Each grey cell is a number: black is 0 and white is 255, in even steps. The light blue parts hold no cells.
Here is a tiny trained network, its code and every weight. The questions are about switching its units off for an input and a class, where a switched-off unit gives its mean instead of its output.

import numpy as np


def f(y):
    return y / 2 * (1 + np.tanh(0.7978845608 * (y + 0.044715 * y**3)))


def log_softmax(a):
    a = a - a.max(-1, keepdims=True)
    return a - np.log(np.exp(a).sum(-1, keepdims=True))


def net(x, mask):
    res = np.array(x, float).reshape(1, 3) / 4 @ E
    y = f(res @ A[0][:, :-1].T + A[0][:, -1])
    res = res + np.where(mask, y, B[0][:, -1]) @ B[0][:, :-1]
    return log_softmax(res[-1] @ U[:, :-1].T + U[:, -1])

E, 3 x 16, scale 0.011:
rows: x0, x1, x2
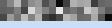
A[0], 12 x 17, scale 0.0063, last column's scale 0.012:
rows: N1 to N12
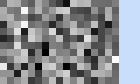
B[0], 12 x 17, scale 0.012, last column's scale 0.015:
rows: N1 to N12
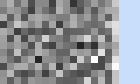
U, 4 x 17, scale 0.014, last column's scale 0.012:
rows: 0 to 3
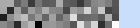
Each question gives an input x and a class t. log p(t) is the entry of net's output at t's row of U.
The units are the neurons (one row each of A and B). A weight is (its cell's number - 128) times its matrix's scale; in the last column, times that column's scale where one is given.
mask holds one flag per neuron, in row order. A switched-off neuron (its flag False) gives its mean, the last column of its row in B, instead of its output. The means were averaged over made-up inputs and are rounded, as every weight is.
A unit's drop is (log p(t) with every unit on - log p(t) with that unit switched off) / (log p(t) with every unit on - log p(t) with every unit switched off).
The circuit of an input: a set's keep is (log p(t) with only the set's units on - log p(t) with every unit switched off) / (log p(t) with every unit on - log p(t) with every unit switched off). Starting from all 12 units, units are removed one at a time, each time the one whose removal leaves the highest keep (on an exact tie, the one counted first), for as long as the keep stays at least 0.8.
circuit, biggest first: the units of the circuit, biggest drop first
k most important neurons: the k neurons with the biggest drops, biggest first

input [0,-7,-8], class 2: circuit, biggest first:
(N10)
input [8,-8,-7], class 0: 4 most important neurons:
(N5, N1, N7, N6)
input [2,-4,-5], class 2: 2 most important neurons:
(N10, N6)
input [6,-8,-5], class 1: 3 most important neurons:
(N12, N3, N8)
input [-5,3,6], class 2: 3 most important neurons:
(N4, N5, N1)
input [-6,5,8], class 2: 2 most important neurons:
(N4, N5)
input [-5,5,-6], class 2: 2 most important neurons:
(N10, N5)
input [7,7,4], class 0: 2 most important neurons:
(N5, N1)
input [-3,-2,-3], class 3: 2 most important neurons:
(N4, N7)
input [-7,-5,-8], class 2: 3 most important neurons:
(N10, N5, N1)
